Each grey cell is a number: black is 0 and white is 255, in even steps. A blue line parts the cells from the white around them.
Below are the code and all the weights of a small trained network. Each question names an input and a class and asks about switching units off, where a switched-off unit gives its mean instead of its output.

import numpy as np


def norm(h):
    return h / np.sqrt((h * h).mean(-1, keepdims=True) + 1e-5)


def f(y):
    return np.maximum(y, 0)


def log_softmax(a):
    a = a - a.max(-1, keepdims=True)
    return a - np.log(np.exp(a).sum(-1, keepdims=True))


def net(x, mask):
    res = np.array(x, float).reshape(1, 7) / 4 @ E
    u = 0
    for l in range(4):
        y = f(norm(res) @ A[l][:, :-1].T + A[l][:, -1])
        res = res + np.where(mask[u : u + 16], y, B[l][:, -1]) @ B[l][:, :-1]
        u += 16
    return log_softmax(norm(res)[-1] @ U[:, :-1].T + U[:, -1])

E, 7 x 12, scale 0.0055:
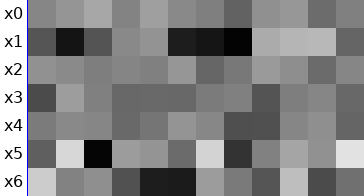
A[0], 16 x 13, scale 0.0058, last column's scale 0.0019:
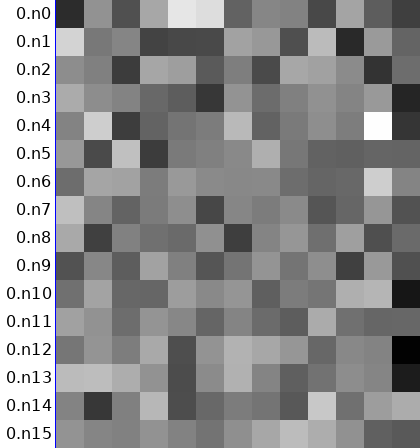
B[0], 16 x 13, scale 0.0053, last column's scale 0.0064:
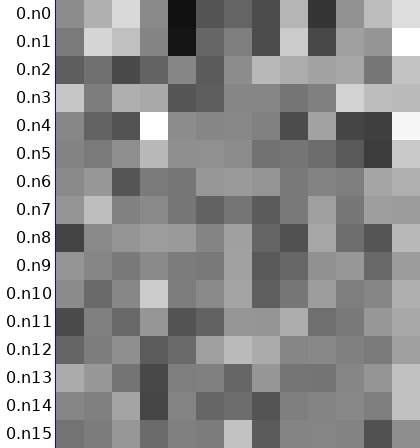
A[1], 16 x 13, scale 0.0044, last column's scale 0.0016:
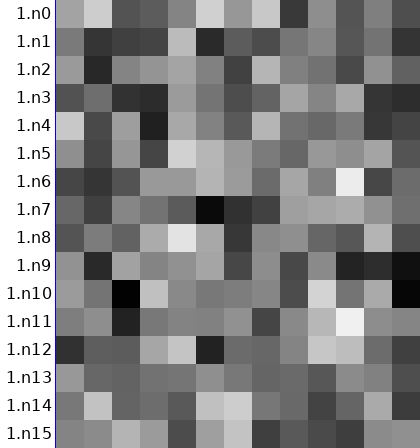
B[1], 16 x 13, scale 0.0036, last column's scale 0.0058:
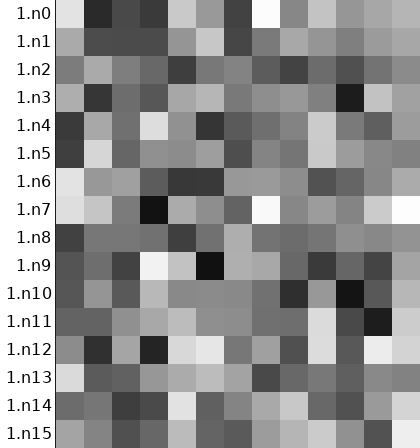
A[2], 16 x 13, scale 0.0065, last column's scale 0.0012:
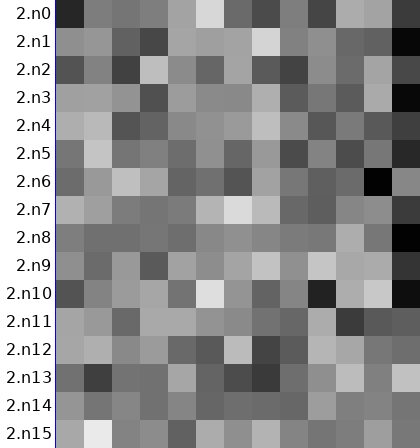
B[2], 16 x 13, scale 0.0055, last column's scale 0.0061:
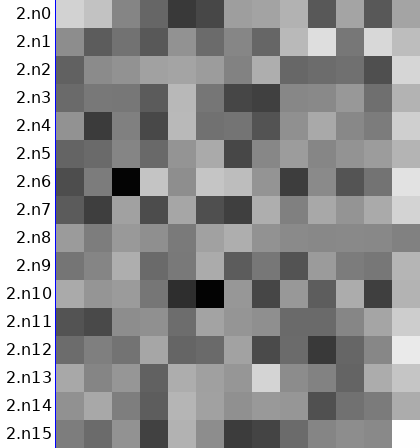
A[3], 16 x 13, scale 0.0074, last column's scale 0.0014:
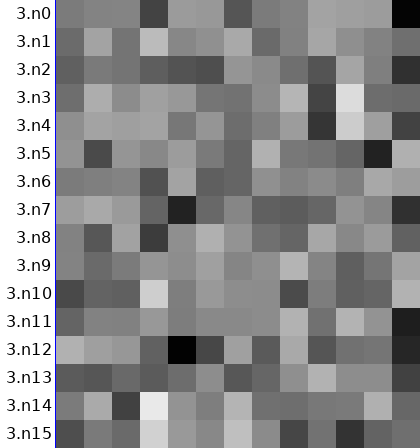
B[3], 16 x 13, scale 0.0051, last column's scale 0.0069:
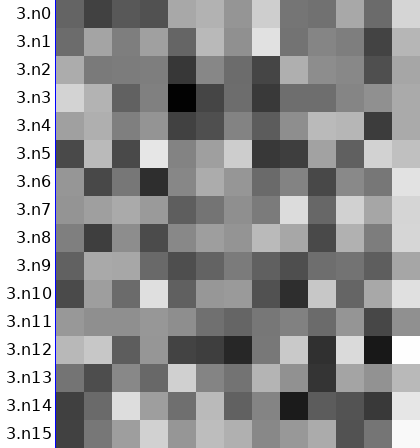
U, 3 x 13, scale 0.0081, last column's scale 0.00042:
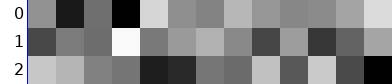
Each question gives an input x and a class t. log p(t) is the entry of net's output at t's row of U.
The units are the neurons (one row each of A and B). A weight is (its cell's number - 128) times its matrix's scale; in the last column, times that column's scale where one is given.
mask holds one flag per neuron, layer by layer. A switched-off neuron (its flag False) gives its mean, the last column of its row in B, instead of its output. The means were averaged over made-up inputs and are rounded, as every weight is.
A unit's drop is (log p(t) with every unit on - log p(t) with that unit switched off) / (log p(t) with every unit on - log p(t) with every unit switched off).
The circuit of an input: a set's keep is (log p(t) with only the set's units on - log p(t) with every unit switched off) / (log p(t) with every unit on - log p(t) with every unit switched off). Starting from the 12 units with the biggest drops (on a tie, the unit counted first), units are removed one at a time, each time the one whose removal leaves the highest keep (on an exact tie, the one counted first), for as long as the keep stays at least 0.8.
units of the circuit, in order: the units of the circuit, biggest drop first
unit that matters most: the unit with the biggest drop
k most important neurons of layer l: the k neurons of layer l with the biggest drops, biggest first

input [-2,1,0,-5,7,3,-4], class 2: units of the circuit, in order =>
0.n0
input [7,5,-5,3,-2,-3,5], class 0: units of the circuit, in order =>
0.n0, 1.n7
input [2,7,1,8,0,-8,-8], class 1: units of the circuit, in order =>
2.n6, 3.n5
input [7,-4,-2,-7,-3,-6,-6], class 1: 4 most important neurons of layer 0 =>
0.n1, 0.n5, 0.n3, 0.n11
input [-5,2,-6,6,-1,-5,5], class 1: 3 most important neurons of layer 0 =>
0.n5, 0.n0, 0.n8
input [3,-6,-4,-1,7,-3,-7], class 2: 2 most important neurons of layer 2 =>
2.n10, 2.n0
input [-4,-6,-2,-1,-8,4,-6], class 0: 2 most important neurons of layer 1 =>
1.n0, 1.n14
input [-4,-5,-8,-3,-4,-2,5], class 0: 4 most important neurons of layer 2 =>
2.n7, 2.n15, 2.n4, 2.n10
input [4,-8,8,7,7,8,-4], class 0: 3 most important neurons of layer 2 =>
2.n7, 2.n15, 2.n6
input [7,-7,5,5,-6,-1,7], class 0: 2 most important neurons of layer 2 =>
2.n15, 2.n7
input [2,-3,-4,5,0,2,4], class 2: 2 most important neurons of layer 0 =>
0.n1, 0.n3
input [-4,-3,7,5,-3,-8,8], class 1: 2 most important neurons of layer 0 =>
0.n5, 0.n0
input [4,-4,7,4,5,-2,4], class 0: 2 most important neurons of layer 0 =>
0.n0, 0.n13
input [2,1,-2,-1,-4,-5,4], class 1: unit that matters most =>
2.n6
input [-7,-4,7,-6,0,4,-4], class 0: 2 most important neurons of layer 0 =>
0.n1, 0.n12
